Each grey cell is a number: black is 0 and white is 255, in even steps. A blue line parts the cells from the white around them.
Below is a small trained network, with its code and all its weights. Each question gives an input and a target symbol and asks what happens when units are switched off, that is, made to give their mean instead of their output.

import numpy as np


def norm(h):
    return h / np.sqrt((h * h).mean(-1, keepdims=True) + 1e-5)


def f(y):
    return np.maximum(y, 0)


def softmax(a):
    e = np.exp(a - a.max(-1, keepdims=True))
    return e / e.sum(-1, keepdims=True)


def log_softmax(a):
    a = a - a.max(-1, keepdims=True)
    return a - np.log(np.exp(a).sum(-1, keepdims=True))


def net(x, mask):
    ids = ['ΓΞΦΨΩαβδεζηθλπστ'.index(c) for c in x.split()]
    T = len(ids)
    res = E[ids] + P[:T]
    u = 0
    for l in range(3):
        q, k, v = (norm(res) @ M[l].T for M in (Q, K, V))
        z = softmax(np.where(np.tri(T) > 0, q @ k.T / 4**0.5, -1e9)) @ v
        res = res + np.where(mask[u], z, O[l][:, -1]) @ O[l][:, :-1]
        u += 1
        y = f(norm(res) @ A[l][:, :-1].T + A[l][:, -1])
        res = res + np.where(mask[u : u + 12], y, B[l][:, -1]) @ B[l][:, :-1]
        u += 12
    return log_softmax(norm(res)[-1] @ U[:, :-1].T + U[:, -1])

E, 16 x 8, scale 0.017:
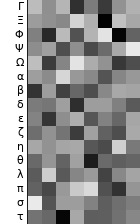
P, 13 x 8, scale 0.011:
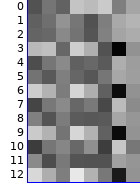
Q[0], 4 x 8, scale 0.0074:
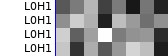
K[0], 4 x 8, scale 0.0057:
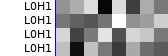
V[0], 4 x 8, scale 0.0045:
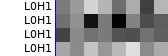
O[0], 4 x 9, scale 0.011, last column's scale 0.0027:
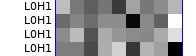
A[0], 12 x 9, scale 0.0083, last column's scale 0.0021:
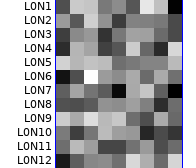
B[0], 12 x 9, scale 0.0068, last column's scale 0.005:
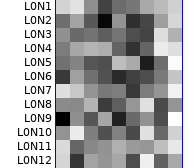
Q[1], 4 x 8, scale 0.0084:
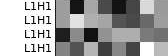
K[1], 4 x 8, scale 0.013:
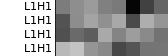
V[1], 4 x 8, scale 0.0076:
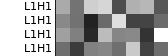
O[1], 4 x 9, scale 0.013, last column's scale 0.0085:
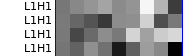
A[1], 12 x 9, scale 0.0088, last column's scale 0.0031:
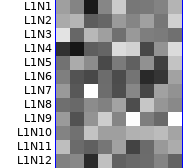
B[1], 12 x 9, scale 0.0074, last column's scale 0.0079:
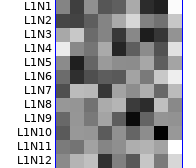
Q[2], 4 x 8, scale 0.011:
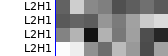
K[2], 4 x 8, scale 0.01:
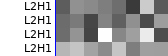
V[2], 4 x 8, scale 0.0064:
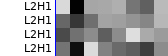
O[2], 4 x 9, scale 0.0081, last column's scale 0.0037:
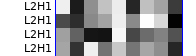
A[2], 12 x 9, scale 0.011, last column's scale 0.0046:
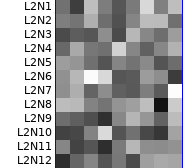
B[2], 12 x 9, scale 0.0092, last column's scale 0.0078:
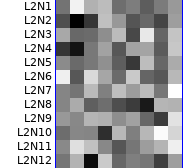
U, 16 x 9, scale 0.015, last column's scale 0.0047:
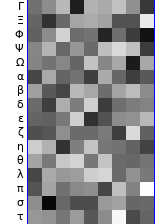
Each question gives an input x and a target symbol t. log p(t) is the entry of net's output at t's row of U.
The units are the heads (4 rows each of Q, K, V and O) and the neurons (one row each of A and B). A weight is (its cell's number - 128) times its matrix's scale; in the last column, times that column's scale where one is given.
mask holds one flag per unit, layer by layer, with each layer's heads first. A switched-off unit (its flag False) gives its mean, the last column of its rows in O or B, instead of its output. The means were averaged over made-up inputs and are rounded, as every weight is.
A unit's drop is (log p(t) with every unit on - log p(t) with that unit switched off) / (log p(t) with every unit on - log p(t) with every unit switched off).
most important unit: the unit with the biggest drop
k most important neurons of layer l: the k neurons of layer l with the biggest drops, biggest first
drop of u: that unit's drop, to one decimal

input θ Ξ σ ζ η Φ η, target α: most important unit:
L0N5
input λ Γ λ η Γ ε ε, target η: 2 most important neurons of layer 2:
(L2N4, L2N3)
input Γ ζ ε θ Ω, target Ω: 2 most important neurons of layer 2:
(L2N9, L2N11)
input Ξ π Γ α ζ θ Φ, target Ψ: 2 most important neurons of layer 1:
(L1N4, L1N9)
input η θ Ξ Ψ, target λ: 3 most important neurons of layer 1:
(L1N10, L1N6, L1N9)
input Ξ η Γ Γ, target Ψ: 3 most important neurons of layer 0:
(L0N9, L0N2, L0N10)
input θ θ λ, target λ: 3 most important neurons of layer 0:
(L0N1, L0N9, L0N10)
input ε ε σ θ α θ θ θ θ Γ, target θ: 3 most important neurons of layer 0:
(L0N10, L0N12, L0N5)
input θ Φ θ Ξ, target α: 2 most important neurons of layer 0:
(L0N5, L0N2)
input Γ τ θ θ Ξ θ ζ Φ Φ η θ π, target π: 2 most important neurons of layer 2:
(L2N12, L2N10)
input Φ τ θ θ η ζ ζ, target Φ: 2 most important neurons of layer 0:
(L0N10, L0N8)
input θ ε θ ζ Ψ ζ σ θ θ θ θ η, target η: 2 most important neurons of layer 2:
(L2N8, L2N6)
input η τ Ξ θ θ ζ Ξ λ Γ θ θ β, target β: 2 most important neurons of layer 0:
(L0N3, L0N12)
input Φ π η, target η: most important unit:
L0N1
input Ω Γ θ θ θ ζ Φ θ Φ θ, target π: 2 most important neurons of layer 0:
(L0N10, L0N8)
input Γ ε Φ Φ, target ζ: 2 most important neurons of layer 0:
(L0N9, L0N2)
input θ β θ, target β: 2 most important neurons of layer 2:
(L2N9, L2N11)
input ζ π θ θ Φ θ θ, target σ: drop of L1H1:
0.8
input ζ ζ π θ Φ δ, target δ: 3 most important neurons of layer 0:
(L0N4, L0N3, L0N12)
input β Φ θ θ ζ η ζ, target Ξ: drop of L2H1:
0.2
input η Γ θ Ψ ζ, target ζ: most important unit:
L0H1
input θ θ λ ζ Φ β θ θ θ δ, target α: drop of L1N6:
0.0
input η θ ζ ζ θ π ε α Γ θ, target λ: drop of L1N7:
0.1
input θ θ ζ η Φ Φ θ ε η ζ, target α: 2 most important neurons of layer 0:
(L0N2, L0N5)
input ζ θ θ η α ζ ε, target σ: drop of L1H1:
0.7
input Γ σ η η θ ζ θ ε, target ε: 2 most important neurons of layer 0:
(L0N6, L0N2)
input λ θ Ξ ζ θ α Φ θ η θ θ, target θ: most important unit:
L0N4
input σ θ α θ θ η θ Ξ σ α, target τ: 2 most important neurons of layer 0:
(L0N9, L0N5)
